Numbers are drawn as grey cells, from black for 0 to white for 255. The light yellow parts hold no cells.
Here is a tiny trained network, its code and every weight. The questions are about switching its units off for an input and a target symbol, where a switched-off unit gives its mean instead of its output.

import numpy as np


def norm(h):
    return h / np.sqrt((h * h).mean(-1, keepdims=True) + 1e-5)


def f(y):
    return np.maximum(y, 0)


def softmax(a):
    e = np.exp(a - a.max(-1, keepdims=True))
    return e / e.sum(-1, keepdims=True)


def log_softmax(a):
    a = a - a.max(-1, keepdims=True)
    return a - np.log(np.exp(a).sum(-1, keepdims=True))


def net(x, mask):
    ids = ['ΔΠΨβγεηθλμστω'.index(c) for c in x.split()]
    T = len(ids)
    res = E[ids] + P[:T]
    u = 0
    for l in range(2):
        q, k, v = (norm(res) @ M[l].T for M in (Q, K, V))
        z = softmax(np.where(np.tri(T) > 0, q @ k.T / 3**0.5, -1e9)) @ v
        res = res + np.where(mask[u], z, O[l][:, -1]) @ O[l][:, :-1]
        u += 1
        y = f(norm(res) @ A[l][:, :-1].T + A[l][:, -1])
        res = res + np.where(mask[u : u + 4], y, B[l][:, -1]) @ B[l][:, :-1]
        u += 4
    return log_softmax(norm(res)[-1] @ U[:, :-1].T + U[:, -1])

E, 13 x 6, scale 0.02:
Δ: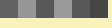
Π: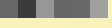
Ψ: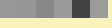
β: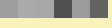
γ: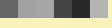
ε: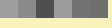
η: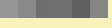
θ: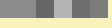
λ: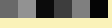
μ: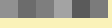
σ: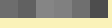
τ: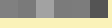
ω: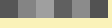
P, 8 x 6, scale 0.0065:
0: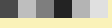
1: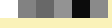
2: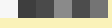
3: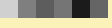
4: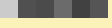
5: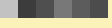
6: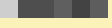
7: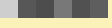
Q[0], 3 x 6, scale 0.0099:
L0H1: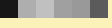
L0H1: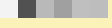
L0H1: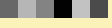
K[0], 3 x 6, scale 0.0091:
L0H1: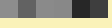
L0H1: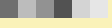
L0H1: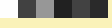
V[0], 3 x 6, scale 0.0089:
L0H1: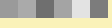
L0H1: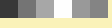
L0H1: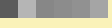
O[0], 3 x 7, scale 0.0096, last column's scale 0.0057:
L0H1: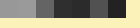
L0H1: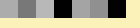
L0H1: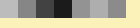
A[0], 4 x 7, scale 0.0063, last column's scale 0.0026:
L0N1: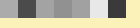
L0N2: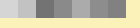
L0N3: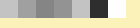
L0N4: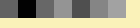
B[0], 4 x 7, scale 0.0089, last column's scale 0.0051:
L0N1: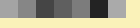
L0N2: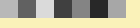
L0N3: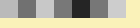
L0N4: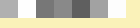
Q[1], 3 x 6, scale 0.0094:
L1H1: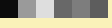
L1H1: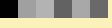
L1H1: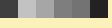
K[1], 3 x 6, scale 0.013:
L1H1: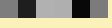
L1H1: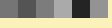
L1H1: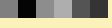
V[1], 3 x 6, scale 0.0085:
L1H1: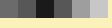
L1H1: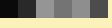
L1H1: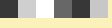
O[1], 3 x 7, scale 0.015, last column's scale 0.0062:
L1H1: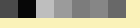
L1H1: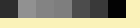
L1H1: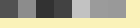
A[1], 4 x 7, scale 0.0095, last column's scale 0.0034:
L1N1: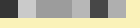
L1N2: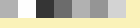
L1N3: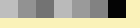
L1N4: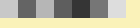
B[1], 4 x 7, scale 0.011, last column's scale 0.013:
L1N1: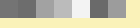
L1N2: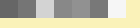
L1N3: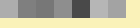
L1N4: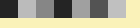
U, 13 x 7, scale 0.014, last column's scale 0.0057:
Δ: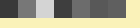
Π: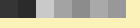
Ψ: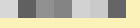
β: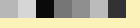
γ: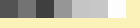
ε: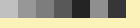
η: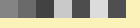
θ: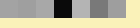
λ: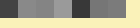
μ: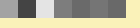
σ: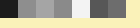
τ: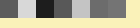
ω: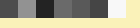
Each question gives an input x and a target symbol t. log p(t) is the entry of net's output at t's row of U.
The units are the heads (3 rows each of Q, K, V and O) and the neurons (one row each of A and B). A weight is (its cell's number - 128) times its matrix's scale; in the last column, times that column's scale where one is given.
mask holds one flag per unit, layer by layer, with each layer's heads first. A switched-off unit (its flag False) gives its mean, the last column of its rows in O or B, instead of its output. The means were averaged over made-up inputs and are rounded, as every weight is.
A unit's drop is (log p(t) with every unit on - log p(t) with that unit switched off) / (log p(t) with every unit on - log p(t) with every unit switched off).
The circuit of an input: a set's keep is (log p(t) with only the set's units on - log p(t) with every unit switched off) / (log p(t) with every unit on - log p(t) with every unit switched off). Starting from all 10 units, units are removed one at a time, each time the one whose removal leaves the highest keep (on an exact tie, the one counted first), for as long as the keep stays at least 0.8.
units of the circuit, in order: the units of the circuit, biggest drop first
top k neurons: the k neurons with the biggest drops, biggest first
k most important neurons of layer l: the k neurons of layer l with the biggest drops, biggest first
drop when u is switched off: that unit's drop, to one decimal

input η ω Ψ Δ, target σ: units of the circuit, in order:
(L0H1)
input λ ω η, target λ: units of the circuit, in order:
(L1H1 L0H1)
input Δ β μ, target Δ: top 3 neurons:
(L0N4 L1N4 L0N3)
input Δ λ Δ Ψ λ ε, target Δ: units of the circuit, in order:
(L0N4 L1H1 L0H1 L1N4)
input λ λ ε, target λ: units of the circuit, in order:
(L1H1 L0H1)
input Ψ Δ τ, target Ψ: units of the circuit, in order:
(L1H1 L0H1)
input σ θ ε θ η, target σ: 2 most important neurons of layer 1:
(L1N2 L1N1)
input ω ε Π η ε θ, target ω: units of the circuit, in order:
(L1H1 L0N4)
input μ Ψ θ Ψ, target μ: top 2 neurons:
(L0N1 L0N4)
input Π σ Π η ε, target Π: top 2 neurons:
(L0N1 L0N3)
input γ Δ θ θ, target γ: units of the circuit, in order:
(L1H1 L0H1)
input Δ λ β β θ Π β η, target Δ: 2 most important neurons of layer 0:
(L0N4 L0N3)
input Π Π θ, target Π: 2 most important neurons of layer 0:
(L0N1 L0N3)
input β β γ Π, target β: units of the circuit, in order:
(L1H1)
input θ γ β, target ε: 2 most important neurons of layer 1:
(L1N3 L1N1)
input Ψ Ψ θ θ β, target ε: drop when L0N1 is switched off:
0.0
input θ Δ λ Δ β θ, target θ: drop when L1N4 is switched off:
0.1
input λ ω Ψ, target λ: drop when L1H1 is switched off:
0.7
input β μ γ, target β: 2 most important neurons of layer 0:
(L0N2 L0N3)
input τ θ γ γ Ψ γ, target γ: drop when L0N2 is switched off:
0.1
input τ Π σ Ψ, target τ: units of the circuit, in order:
(L1H1)
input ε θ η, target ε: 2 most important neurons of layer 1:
(L1N2 L1N4)
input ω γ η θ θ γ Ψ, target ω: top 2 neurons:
(L0N4 L1N2)
